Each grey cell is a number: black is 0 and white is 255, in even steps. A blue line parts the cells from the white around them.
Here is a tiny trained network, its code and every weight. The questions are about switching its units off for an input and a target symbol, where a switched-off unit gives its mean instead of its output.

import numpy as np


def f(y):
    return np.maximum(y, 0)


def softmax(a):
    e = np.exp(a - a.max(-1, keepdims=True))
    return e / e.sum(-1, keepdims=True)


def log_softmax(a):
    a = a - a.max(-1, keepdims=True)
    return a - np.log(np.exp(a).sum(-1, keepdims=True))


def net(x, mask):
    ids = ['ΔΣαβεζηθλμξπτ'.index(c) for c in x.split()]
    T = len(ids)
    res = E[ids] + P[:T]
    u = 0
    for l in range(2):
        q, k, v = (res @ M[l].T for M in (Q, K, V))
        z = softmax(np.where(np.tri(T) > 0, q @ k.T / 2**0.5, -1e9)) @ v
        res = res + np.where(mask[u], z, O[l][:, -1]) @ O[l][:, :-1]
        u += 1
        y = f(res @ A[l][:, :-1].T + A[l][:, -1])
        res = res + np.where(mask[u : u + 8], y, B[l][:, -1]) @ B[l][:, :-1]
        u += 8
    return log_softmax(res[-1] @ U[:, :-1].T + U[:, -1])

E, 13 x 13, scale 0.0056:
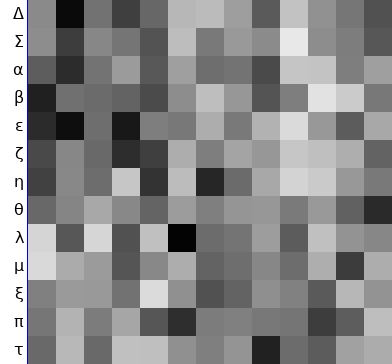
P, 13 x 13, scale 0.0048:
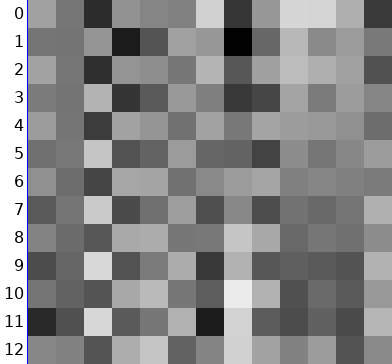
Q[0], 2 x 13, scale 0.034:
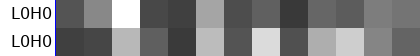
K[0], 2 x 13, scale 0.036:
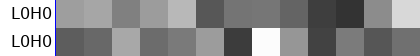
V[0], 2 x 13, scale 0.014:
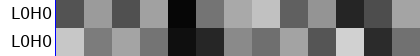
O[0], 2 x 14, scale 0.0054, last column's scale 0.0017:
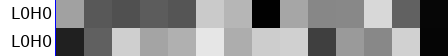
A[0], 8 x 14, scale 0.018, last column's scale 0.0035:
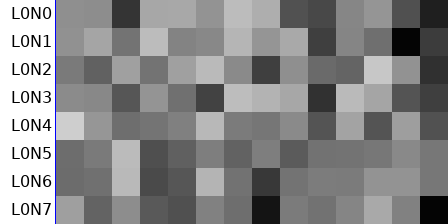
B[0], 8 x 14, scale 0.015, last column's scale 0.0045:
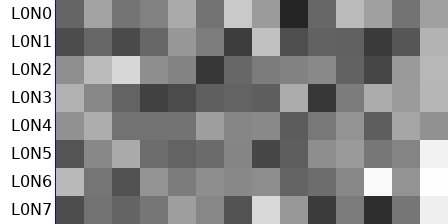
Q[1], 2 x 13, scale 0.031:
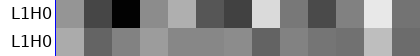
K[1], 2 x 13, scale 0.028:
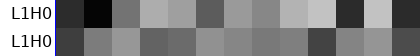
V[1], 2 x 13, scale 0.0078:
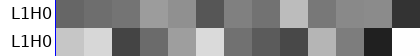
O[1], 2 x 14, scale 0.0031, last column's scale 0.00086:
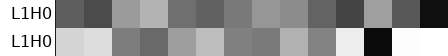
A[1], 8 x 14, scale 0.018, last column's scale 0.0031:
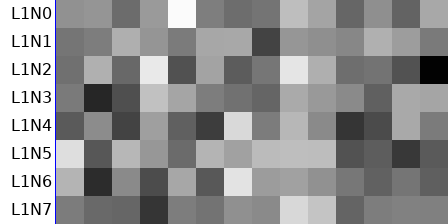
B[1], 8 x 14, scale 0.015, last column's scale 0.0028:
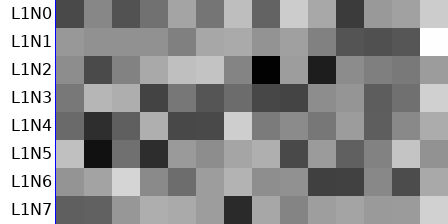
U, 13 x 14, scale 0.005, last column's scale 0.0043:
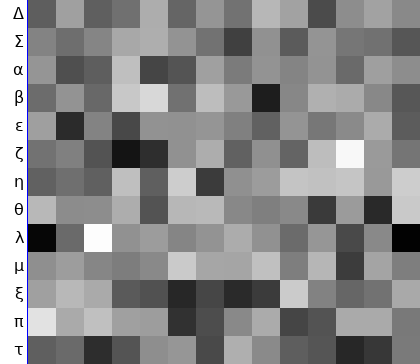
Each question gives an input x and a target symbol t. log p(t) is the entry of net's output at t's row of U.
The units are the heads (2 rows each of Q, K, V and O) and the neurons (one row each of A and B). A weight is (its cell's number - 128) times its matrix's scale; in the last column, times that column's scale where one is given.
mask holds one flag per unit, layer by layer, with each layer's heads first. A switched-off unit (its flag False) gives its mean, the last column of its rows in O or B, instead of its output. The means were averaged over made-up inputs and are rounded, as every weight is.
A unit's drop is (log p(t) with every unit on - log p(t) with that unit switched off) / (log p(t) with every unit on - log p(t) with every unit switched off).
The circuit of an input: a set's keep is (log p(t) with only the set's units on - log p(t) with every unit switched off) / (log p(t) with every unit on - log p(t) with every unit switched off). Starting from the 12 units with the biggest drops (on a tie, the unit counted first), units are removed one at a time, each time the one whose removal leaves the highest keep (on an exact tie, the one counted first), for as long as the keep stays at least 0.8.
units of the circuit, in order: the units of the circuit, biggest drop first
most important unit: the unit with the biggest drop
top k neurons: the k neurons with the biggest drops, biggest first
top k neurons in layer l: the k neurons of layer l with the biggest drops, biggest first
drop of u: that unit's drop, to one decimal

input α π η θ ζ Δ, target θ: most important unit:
L1N1
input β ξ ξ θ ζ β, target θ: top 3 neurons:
[L1N1 L0N7 L0N1]
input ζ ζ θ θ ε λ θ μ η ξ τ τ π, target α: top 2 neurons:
[L1N4 L0N5]
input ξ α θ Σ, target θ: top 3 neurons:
[L1N1 L0N7 L0N6]
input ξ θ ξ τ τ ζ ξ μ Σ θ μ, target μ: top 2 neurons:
[L0N4 L0N6]
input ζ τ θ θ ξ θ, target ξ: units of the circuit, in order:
[L0H0 L0N5]
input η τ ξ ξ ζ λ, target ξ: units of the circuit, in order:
[L0H0 L0N5 L0N7]
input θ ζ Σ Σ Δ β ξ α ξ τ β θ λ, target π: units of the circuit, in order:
[L0N3 L1N6 L0N5]
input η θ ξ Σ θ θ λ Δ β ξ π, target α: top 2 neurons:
[L1N4 L0N6]
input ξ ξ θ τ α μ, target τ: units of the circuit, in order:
[L0H0 L0N7]
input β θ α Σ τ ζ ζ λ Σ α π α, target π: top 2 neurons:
[L0N6 L0N2]
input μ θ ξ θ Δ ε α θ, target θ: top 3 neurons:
[L1N1 L0N6 L0N7]
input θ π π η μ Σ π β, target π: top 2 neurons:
[L0N2 L0N6]
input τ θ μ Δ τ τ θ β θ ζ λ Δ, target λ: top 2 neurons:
[L0N5 L0N6]
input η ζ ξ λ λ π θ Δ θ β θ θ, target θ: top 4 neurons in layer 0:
[L0N7 L0N6 L0N1 L0N5]
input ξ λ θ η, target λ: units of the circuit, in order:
[L0H0]
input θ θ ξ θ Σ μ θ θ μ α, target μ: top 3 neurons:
[L0N5 L0N4 L1N1]
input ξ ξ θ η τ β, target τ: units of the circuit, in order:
[L0N7 L0H0]
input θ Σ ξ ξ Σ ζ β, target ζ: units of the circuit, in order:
[L0N3 L0N0]
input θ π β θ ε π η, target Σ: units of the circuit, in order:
[L1N2 L0N5 L0N6 L0N0]
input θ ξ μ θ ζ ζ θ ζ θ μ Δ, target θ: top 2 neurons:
[L1N6 L0N0]
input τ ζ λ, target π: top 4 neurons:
[L0N3 L1N6 L0N5 L1N7]
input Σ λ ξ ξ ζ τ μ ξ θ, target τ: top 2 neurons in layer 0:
[L0N1 L0N6]
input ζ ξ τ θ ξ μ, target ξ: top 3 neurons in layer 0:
[L0N5 L0N7 L0N6]
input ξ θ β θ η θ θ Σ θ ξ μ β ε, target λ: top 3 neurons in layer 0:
[L0N6 L0N5 L0N2]
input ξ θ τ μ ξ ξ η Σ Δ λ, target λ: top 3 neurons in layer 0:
[L0N5 L0N6 L0N3]
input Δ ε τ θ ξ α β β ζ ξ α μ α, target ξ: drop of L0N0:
0.1
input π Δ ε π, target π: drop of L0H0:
1.3
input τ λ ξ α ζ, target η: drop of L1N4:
0.0
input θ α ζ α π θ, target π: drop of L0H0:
1.4
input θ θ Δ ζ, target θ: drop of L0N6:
0.2
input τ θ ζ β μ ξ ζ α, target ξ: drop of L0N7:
0.1
